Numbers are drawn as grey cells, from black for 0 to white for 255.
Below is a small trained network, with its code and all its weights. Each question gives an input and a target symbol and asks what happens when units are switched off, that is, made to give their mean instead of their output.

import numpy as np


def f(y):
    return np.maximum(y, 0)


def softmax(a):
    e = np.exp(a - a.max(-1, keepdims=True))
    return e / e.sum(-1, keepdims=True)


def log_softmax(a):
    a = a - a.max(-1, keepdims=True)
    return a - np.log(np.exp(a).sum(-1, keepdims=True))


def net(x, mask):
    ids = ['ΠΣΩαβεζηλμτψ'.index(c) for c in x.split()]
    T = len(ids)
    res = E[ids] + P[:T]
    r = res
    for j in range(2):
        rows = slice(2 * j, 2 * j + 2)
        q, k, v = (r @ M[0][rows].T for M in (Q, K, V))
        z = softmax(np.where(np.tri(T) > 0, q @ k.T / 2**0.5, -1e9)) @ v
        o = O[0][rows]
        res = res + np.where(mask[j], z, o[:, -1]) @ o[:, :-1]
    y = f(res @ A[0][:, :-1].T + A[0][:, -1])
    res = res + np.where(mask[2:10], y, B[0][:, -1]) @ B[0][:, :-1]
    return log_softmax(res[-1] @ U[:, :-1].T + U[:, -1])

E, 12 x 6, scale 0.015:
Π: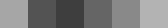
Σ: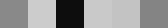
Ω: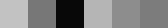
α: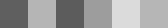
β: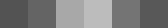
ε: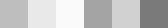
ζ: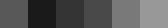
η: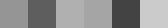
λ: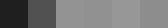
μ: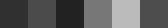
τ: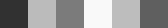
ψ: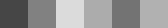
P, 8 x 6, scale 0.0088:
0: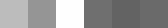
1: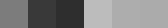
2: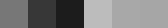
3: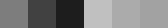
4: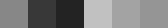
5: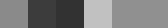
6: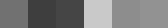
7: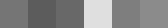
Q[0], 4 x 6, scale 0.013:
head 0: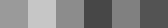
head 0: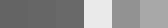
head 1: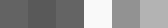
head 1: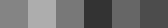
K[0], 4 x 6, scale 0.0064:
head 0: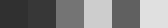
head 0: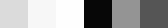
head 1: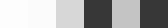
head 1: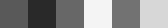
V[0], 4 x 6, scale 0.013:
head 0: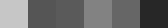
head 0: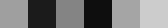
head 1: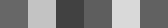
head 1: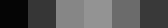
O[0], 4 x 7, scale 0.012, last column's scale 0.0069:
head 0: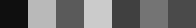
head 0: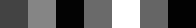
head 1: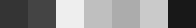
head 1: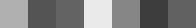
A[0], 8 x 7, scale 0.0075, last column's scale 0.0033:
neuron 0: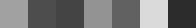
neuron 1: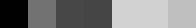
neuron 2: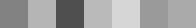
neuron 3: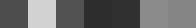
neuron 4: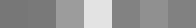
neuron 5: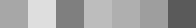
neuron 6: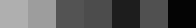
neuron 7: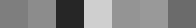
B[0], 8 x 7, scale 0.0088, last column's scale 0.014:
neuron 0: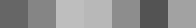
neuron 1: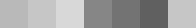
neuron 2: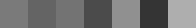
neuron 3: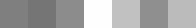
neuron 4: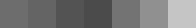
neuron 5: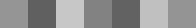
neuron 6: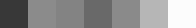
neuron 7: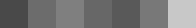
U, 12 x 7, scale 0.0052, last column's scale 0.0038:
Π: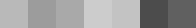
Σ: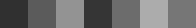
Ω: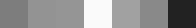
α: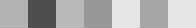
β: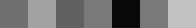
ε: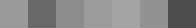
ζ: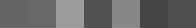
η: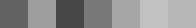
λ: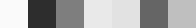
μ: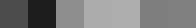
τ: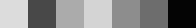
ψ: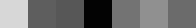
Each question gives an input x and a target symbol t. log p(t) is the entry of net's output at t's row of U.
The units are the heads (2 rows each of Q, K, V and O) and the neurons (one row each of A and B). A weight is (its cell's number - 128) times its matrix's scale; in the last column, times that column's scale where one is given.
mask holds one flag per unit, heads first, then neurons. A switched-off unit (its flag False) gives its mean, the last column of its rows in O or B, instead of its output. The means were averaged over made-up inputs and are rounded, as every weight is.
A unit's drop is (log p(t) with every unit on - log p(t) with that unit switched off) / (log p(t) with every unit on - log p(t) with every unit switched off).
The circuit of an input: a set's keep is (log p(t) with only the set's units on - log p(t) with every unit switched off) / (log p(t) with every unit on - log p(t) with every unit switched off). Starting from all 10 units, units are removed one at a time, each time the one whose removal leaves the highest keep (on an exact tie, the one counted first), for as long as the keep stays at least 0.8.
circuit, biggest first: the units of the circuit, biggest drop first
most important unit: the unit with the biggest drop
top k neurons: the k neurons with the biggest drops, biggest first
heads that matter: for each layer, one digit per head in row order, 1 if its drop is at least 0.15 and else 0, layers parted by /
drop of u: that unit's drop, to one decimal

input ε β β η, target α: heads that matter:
01
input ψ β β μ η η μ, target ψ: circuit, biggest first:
[head 0; head 1]
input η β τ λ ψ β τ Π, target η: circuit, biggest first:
[head 1; neuron 6; neuron 3]
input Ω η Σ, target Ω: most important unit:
neuron 3
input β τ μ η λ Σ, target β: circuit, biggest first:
[head 1; head 0; neuron 7]
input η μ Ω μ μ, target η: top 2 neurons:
[neuron 3; neuron 6]
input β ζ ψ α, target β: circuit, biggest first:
[head 1; head 0; neuron 3]
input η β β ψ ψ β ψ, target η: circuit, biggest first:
[head 1; neuron 6; neuron 3; head 0]
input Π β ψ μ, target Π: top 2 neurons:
[neuron 1; neuron 3]
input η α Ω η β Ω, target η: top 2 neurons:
[neuron 6; neuron 3]
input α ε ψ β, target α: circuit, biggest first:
[head 1; neuron 6; head 0]
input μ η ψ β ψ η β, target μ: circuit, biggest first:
[head 1; head 0; neuron 4]
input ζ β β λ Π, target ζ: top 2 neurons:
[neuron 7; neuron 2]
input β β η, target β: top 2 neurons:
[neuron 3; neuron 6]
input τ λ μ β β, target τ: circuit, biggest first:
[head 0]
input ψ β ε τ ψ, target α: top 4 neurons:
[neuron 6; neuron 7; neuron 4; neuron 1]
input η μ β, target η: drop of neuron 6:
0.4
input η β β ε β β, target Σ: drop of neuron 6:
-0.3
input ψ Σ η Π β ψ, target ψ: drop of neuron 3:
0.1
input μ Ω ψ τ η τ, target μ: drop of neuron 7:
0.1
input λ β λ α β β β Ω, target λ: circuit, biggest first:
[head 1]
